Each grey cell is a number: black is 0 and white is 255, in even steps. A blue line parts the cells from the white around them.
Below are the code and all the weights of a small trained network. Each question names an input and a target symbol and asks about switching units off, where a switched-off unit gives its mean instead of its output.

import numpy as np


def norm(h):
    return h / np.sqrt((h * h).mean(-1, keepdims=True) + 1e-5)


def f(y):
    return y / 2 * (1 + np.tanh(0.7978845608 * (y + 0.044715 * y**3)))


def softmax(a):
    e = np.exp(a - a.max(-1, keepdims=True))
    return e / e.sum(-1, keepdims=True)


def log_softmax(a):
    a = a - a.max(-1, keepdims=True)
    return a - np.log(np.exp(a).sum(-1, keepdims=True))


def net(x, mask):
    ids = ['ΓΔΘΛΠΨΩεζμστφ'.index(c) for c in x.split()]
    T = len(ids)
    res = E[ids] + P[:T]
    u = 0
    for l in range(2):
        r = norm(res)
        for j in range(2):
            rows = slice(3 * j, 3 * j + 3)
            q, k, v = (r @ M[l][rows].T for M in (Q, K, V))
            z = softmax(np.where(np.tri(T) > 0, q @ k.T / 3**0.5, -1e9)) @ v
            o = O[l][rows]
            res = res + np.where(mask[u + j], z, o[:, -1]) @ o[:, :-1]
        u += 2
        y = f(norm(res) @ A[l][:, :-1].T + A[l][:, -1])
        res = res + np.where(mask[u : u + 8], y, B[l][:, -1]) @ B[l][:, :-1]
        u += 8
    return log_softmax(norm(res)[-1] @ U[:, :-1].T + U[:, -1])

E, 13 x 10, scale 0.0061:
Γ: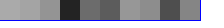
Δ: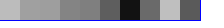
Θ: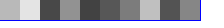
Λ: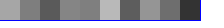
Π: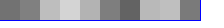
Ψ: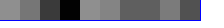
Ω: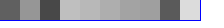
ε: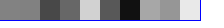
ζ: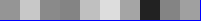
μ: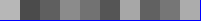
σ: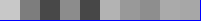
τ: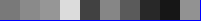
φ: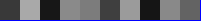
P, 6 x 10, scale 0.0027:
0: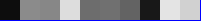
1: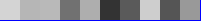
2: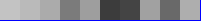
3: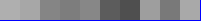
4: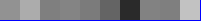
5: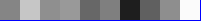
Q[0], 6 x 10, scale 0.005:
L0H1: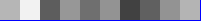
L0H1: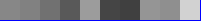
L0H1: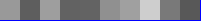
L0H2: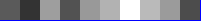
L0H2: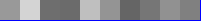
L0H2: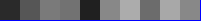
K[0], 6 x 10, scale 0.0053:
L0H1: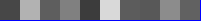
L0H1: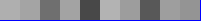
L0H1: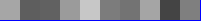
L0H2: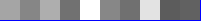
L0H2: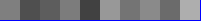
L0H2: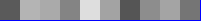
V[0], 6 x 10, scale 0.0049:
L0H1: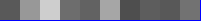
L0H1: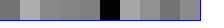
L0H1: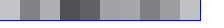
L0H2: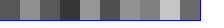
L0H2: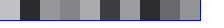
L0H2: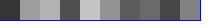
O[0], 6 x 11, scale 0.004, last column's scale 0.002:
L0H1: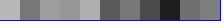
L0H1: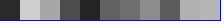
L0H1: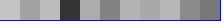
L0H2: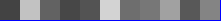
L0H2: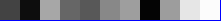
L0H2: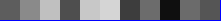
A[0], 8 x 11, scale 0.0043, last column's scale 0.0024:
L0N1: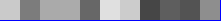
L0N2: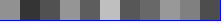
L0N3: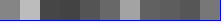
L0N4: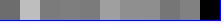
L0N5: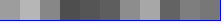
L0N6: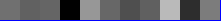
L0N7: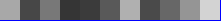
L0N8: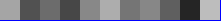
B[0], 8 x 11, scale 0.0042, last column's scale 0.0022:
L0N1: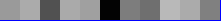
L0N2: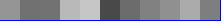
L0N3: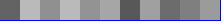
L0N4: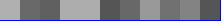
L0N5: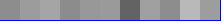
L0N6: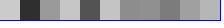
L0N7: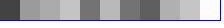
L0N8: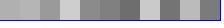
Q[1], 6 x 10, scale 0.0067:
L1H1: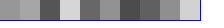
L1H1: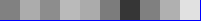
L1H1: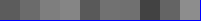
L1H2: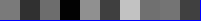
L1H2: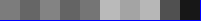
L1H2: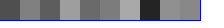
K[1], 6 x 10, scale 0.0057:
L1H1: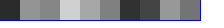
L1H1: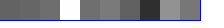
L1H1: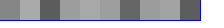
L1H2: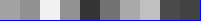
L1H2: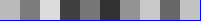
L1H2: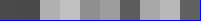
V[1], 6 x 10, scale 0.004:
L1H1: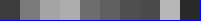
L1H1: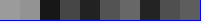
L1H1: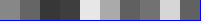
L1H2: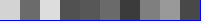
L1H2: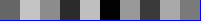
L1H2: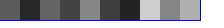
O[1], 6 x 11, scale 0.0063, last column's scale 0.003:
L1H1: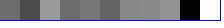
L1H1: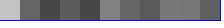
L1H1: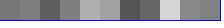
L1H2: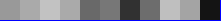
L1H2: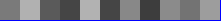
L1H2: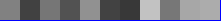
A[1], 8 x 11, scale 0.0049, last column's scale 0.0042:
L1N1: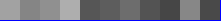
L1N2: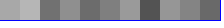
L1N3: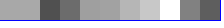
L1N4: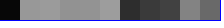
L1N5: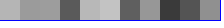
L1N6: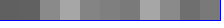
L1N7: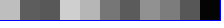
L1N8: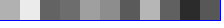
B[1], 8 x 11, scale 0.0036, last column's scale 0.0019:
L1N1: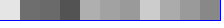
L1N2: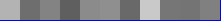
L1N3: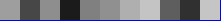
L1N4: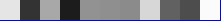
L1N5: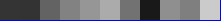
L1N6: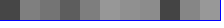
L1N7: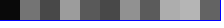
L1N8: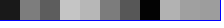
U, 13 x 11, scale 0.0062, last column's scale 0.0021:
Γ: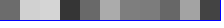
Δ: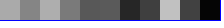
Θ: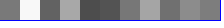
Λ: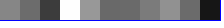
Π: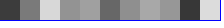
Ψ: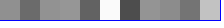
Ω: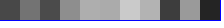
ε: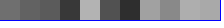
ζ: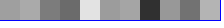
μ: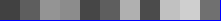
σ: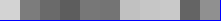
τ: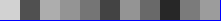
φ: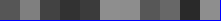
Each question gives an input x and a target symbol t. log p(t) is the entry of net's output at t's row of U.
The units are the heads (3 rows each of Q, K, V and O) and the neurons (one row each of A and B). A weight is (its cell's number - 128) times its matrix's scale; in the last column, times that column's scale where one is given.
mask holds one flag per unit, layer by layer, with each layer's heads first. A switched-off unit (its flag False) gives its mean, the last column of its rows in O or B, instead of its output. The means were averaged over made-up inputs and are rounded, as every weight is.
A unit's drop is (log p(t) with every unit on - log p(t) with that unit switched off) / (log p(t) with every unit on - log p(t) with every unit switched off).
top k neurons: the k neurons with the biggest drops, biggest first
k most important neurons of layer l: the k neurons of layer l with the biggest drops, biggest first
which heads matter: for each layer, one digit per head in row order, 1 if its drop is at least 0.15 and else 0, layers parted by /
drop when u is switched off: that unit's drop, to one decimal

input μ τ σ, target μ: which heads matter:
01 / 00
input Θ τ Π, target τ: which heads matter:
00 / 10
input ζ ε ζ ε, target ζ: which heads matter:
00 / 01
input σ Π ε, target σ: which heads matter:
11 / 00
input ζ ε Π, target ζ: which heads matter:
00 / 01
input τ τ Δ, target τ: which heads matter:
01 / 10
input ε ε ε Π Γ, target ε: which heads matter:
00 / 01
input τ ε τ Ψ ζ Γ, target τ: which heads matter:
11 / 10
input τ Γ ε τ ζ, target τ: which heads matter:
01 / 10
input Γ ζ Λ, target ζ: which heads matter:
00 / 01
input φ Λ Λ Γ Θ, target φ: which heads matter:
00 / 11
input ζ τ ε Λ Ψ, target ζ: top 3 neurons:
[L0N8; L0N1; L0N7]
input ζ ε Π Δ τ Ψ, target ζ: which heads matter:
11 / 01
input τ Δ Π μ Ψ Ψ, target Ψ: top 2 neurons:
[L0N6; L0N7]
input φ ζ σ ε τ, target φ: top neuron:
[L0N6]
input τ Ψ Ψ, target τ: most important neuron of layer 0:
[L0N8]
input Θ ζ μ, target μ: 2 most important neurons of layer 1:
[L1N4; L1N3]
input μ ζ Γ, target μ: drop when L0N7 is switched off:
0.2
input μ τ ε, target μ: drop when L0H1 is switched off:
0.0
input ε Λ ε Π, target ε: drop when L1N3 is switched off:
0.0
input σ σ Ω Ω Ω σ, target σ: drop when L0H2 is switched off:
0.3
